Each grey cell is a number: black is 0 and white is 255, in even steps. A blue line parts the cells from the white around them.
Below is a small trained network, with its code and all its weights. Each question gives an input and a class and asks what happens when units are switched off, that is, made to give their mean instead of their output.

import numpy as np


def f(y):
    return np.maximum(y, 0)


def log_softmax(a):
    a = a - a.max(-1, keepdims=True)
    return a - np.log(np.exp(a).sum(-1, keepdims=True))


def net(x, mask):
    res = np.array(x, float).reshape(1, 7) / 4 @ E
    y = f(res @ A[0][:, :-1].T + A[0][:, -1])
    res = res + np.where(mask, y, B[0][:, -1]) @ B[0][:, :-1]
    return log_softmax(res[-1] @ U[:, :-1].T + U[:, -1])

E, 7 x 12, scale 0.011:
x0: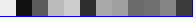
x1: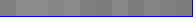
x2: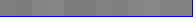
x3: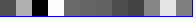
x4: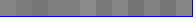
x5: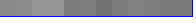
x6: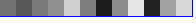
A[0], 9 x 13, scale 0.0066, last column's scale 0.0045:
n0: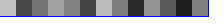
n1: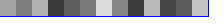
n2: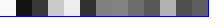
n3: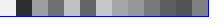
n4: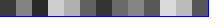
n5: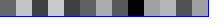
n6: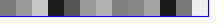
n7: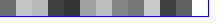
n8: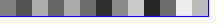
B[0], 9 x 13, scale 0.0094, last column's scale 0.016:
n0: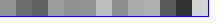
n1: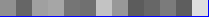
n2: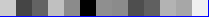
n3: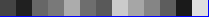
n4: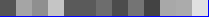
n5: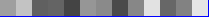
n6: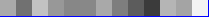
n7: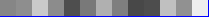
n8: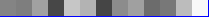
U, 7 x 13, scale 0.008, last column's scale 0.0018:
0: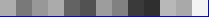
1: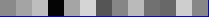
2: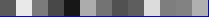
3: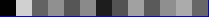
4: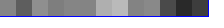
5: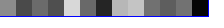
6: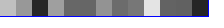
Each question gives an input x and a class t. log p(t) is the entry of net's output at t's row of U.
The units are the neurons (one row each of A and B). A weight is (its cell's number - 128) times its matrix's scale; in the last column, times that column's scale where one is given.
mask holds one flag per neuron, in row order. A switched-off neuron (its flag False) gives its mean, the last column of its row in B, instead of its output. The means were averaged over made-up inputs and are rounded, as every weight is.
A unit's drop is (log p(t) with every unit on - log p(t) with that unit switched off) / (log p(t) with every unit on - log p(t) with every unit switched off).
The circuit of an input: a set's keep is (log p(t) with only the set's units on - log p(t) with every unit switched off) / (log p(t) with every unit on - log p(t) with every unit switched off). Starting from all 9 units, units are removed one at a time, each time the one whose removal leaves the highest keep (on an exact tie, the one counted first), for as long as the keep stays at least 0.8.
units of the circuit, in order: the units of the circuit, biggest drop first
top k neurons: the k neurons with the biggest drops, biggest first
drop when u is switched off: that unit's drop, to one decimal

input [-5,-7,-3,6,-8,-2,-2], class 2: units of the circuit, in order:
[n5]
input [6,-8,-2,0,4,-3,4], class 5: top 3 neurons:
[n3; n7; n6]
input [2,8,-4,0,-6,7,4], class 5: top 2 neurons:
[n7; n6]
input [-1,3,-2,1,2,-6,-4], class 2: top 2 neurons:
[n2; n5]
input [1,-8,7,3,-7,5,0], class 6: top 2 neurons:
[n6; n7]
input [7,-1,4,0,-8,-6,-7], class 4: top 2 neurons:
[n3; n1]
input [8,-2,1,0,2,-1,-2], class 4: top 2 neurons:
[n3; n0]
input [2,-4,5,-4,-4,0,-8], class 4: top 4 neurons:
[n0; n3; n2; n4]
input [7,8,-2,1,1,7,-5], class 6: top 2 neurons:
[n5; n2]
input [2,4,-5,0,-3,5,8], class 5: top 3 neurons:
[n8; n7; n6]
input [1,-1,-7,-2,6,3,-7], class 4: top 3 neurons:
[n0; n2; n4]
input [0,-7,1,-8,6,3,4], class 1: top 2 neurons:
[n2; n8]
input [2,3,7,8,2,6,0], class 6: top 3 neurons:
[n5; n6; n7]
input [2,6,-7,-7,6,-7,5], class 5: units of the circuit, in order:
[n3]
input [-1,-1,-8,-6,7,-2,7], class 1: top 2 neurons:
[n8; n2]
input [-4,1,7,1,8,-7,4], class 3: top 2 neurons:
[n4; n6]
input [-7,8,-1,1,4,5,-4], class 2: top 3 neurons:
[n2; n5; n4]
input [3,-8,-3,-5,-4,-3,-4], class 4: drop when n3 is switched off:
0.2
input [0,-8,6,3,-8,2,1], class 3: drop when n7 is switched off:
0.2
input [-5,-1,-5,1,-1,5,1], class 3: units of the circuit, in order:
[n2]
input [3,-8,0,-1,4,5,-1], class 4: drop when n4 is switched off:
0.1
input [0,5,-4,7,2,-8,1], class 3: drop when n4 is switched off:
0.4
